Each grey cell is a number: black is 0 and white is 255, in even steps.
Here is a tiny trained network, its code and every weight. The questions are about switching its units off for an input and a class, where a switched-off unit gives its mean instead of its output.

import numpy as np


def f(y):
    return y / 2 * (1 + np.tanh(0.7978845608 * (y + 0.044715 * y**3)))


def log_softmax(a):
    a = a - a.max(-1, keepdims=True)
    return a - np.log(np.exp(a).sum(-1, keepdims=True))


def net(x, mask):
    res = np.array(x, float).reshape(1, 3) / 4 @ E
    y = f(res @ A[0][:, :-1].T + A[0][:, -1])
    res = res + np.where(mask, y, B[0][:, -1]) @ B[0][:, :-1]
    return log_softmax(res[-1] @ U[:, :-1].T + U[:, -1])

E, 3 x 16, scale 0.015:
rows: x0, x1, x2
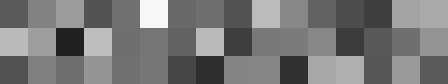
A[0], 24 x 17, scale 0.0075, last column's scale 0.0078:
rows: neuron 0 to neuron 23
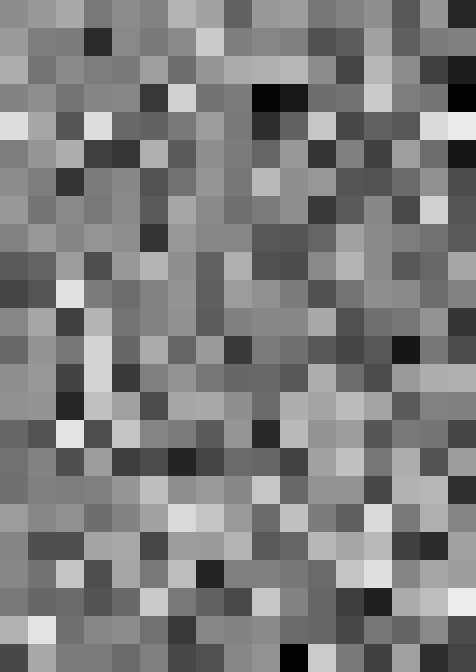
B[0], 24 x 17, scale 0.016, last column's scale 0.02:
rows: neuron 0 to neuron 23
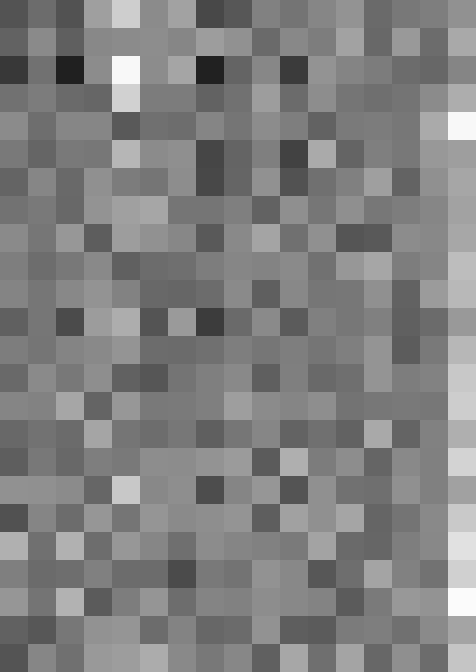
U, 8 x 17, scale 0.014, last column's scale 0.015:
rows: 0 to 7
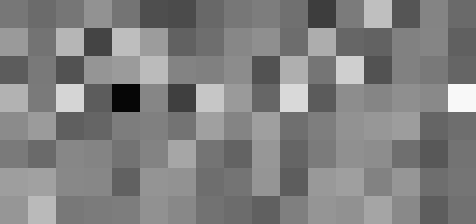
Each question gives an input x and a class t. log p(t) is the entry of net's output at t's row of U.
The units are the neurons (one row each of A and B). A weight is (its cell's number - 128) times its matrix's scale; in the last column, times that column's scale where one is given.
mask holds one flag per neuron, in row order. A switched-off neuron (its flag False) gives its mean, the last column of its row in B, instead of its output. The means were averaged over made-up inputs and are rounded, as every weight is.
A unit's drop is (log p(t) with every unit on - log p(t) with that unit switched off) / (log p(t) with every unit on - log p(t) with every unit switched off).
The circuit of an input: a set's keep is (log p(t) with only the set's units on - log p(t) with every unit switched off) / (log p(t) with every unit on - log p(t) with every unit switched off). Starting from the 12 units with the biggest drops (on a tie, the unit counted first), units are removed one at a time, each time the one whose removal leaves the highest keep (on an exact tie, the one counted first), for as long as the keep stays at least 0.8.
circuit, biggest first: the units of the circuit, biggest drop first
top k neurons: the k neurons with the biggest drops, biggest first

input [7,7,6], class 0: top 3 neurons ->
(neuron 13; neuron 19; neuron 12)
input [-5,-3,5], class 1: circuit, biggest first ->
(neuron 19)
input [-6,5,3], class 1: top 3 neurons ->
(neuron 19; neuron 14; neuron 8)
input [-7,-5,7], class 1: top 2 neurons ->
(neuron 19; neuron 8)
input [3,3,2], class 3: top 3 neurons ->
(neuron 21; neuron 3; neuron 15)
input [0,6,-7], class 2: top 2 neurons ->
(neuron 18; neuron 1)
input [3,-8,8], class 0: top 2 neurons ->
(neuron 20; neuron 15)
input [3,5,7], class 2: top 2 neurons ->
(neuron 23; neuron 16)
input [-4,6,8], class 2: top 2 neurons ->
(neuron 16; neuron 23)
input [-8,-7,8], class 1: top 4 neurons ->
(neuron 19; neuron 8; neuron 3; neuron 18)
